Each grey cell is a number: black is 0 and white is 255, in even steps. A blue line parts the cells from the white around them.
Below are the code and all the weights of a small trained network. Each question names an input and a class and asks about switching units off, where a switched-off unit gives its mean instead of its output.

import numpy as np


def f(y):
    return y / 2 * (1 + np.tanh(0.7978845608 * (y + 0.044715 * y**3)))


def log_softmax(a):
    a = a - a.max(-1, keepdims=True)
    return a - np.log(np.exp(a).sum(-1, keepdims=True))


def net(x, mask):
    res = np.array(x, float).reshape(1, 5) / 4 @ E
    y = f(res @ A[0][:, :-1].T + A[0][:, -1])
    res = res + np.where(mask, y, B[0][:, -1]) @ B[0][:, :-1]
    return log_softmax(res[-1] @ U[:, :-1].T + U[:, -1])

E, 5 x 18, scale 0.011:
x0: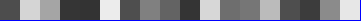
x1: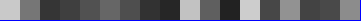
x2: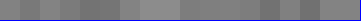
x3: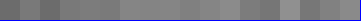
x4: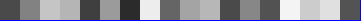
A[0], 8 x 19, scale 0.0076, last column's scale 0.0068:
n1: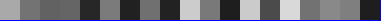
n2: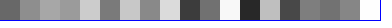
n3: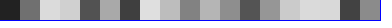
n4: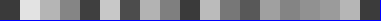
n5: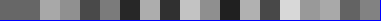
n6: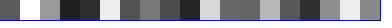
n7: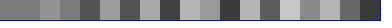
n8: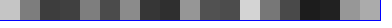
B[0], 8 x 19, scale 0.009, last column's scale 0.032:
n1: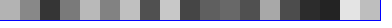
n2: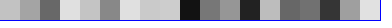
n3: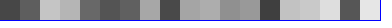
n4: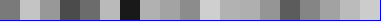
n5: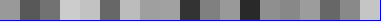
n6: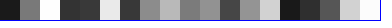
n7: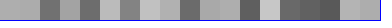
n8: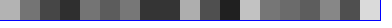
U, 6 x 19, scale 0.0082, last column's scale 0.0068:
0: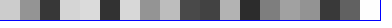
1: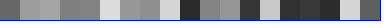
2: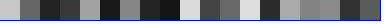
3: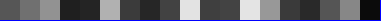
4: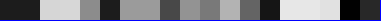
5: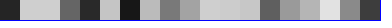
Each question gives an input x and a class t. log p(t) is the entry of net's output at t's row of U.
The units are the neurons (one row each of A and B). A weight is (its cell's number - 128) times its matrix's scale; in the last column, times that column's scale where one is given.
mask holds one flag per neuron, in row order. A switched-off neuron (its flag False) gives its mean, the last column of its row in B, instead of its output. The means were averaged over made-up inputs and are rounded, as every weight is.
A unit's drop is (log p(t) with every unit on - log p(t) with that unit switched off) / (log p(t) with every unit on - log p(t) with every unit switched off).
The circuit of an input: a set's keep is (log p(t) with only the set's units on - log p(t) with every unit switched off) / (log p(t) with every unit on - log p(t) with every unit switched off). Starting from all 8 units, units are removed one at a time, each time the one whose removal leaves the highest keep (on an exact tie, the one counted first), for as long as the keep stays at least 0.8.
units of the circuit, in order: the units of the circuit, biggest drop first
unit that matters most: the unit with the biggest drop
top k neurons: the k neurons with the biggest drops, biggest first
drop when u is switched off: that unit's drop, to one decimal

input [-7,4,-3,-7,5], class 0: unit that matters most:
n6
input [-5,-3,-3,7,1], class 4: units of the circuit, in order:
n1, n6
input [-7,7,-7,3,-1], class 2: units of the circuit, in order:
n8, n6
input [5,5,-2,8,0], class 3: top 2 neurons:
n2, n8
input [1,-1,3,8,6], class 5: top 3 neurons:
n3, n4, n7
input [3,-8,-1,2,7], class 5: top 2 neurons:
n4, n3
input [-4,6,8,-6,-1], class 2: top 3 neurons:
n6, n8, n2
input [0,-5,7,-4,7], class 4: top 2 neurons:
n6, n3
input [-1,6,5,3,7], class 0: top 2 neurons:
n6, n5
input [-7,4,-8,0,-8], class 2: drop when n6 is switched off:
0.2
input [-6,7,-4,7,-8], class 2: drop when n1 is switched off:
0.0
